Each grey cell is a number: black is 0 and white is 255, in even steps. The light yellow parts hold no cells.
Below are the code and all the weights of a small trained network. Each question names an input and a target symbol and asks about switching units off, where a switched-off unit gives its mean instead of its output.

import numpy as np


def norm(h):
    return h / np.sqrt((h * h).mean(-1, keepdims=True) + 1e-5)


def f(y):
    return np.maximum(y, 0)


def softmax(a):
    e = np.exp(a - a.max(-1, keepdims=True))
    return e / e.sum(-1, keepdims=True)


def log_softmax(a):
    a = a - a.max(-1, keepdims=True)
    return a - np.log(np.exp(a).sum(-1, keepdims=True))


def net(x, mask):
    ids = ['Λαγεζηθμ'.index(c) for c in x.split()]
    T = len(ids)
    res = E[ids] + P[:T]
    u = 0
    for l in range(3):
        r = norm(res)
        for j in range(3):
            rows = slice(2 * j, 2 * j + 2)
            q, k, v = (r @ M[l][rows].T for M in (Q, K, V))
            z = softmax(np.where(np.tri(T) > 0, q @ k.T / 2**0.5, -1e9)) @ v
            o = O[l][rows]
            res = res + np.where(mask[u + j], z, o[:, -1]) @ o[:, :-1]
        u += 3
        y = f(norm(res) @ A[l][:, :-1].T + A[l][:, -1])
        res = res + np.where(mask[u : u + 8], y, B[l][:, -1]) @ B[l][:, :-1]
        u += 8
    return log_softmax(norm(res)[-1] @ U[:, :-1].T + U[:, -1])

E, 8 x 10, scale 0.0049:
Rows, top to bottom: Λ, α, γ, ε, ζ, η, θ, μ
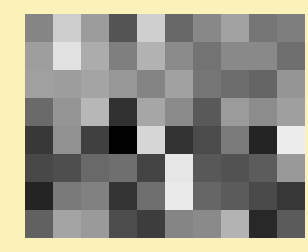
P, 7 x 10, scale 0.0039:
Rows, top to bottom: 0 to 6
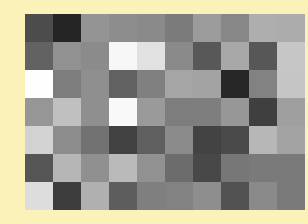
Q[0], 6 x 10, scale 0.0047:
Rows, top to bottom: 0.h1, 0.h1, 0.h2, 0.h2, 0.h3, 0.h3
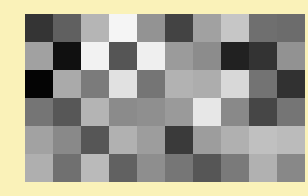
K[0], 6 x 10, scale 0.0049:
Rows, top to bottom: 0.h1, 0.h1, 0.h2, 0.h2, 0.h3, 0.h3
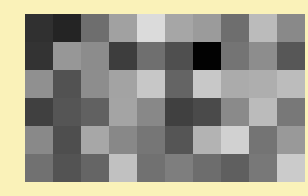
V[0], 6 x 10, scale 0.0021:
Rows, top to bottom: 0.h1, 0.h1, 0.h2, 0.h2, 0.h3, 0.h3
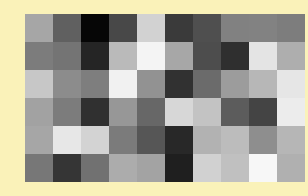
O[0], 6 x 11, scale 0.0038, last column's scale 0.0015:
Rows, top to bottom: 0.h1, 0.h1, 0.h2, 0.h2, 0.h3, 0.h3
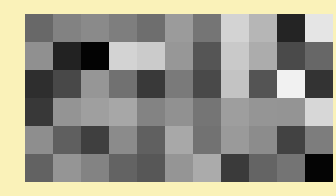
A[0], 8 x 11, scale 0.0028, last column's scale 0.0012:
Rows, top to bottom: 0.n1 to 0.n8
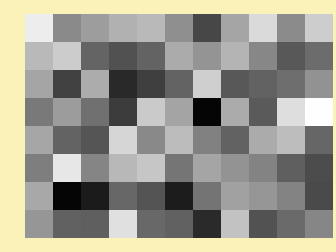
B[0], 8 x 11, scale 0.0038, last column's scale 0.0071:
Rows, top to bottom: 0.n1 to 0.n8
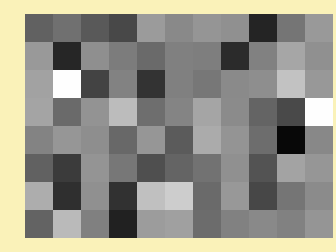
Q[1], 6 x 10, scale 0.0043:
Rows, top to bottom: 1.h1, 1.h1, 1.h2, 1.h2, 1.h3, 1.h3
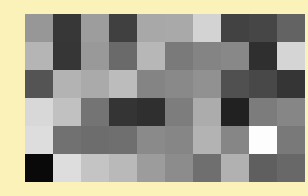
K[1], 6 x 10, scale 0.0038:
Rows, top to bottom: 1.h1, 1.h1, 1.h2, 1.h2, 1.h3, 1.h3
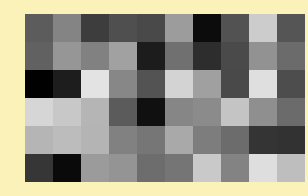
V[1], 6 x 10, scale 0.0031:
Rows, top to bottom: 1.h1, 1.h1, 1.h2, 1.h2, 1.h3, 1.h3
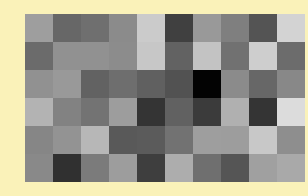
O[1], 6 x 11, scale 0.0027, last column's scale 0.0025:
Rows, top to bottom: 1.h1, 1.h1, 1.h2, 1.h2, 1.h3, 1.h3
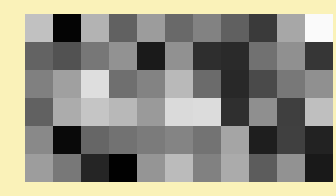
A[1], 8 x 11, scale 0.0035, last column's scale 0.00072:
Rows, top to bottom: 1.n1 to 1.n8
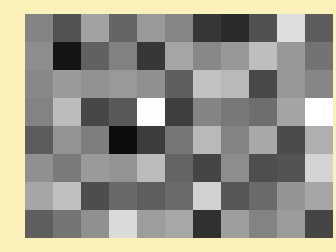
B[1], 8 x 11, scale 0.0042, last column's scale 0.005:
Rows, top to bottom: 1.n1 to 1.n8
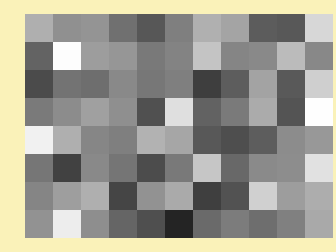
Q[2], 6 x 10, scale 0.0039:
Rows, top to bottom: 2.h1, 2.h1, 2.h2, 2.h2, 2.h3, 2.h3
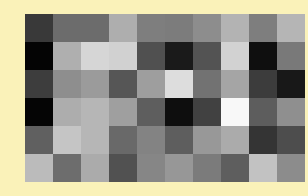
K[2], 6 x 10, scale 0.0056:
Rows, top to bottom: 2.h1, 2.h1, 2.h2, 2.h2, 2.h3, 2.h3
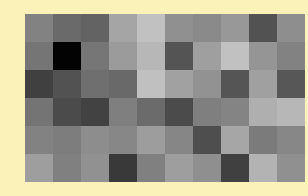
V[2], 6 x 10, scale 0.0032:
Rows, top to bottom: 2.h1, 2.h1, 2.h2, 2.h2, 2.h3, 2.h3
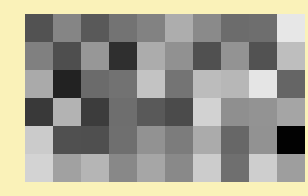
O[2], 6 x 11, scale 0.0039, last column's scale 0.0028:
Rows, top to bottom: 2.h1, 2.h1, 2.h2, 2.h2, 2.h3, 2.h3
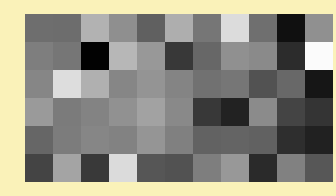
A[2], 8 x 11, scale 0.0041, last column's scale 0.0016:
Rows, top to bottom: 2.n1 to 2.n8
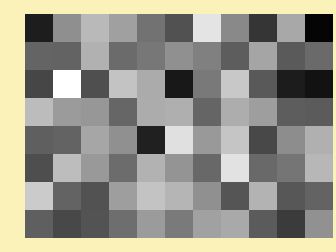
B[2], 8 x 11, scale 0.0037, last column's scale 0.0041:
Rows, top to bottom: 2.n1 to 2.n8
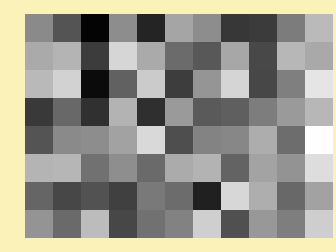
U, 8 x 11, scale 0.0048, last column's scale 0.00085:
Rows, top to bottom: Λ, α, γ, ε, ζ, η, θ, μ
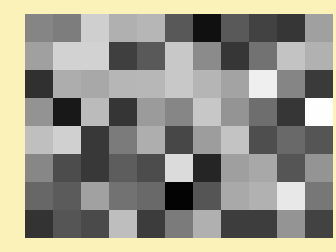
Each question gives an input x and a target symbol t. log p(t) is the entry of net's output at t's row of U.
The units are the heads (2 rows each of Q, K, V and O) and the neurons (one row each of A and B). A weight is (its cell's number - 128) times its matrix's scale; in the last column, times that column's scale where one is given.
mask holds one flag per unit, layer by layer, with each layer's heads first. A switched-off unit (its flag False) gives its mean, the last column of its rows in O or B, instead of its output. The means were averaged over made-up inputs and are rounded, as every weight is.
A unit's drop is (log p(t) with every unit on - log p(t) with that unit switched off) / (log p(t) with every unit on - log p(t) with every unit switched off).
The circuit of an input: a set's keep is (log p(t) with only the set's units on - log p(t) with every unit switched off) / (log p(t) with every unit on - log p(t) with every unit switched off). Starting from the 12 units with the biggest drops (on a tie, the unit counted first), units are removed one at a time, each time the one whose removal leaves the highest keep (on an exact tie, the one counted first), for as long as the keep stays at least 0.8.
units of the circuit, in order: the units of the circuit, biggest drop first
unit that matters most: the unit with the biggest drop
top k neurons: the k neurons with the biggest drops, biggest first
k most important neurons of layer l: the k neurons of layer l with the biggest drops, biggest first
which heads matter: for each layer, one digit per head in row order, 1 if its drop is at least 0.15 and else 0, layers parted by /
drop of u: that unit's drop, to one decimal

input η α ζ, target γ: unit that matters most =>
1.n4
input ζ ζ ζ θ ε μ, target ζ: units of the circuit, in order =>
[2.n3 1.n4]
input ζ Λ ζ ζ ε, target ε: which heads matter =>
000 / 000 / 011
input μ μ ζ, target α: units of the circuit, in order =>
[0.h1 2.n3 1.n4]
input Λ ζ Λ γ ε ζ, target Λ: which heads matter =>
101 / 111 / 011
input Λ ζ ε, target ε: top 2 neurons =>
[0.n1 2.n3]
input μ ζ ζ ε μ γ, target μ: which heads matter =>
000 / 000 / 100
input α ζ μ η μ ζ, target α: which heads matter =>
101 / 000 / 100
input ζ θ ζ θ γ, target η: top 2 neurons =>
[2.n7 0.n1]
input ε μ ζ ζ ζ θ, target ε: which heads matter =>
000 / 001 / 000
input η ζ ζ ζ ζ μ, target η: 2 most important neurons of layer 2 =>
[2.n4 2.n3]
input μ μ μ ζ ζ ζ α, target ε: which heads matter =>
100 / 000 / 010
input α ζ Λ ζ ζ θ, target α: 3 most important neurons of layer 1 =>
[1.n8 1.n4 1.n3]
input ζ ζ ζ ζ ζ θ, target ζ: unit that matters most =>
1.n8
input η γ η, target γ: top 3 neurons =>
[1.n2 2.n5 2.n3]
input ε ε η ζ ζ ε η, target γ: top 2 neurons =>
[2.n5 1.n2]
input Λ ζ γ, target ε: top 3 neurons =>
[0.n1 0.n5 1.n4]
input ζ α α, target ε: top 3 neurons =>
[0.n1 2.n3 1.n8]
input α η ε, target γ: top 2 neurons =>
[2.n5 1.n8]
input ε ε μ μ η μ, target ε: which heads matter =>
001 / 001 / 001
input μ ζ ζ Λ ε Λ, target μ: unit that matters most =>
2.n1
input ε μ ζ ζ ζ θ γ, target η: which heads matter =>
010 / 100 / 000
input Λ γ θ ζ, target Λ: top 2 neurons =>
[1.n2 0.n4]
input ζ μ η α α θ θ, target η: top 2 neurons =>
[2.n7 1.n5]
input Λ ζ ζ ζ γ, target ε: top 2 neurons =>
[0.n1 1.n4]
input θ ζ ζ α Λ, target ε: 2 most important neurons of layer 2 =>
[2.n3 2.n6]
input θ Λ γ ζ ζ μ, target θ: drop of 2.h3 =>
0.2
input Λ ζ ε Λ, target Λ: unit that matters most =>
0.h3
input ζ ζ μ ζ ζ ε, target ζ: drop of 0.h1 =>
0.1
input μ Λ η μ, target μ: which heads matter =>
100 / 000 / 000
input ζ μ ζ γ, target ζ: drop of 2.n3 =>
0.4
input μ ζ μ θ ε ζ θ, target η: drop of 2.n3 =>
0.1
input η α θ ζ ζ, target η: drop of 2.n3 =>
0.2
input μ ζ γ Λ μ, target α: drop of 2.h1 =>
0.1
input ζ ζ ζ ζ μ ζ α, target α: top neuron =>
[0.n4]
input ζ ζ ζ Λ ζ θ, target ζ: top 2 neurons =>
[1.n8 2.n3]
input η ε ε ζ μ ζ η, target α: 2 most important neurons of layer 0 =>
[0.n3 0.n4]
